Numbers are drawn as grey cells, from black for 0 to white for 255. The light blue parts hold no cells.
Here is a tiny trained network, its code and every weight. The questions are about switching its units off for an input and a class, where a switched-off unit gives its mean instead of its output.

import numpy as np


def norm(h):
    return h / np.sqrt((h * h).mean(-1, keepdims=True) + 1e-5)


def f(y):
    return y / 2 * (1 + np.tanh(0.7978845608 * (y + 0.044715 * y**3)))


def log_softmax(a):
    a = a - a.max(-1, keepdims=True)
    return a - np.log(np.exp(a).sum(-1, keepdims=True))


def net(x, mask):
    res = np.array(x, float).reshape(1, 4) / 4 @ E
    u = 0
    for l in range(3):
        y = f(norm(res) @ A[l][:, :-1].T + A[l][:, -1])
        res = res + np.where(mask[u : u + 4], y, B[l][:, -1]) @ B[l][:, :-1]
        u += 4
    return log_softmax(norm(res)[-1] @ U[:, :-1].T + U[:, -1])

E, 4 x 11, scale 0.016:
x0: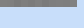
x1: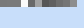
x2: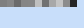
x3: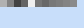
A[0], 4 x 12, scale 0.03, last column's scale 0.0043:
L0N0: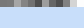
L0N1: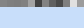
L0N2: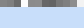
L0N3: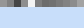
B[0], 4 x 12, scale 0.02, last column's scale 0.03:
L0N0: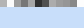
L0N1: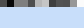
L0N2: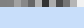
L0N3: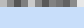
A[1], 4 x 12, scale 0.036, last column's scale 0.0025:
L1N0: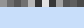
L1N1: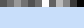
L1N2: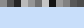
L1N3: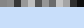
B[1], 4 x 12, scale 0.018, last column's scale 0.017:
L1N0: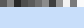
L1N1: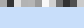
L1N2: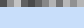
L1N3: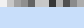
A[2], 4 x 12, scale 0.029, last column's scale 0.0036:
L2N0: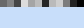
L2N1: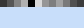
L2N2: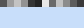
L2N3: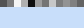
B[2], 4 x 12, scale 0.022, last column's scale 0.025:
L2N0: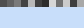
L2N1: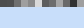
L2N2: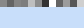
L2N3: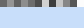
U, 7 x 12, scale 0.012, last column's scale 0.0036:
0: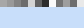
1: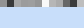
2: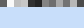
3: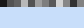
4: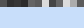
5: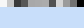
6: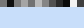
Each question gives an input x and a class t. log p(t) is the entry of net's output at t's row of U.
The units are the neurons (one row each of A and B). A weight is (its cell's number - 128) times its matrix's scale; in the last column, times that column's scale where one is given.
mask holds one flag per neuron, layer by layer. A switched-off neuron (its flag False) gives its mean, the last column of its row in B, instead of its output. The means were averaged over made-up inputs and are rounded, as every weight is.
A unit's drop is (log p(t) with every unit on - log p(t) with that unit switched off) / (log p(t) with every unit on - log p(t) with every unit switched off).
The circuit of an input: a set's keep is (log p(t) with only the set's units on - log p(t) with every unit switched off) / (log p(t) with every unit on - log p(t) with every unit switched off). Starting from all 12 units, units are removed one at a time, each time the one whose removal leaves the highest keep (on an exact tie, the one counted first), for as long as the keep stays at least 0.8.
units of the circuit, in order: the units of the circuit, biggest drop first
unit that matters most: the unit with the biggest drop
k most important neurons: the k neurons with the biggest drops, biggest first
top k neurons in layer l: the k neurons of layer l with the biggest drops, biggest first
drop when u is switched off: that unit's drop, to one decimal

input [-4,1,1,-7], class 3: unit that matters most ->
L0N3
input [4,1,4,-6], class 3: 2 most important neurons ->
[L0N3; L0N0]
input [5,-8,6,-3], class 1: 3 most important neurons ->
[L0N3; L0N0; L0N2]
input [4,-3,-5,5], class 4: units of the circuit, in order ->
[L0N2; L1N0]
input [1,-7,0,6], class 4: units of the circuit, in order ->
[L0N2; L1N0]
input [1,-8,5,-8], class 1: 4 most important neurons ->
[L0N0; L0N3; L0N2; L1N1]
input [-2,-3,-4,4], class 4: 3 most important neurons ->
[L0N2; L0N1; L1N0]
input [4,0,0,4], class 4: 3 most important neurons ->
[L0N2; L0N0; L1N0]
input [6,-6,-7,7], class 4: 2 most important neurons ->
[L0N2; L0N1]
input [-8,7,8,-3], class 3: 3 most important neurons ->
[L0N3; L0N0; L2N3]
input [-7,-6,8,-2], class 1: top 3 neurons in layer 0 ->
[L0N3; L0N0; L0N2]
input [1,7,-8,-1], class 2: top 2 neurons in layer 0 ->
[L0N0; L0N3]
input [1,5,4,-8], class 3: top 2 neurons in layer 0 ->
[L0N0; L0N3]
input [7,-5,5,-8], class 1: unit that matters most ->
L0N0
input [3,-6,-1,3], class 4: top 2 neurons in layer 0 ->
[L0N2; L0N0]
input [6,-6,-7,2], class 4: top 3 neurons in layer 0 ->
[L0N2; L0N1; L0N0]
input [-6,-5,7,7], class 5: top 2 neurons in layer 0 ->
[L0N2; L0N1]
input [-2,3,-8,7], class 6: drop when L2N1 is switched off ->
0.0
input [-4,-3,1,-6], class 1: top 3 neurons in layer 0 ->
[L0N0; L0N3; L0N2]
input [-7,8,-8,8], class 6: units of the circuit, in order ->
[L0N1]
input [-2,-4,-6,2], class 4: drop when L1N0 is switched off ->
0.1
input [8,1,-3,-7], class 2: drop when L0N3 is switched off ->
0.3
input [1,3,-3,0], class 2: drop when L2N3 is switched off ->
0.2
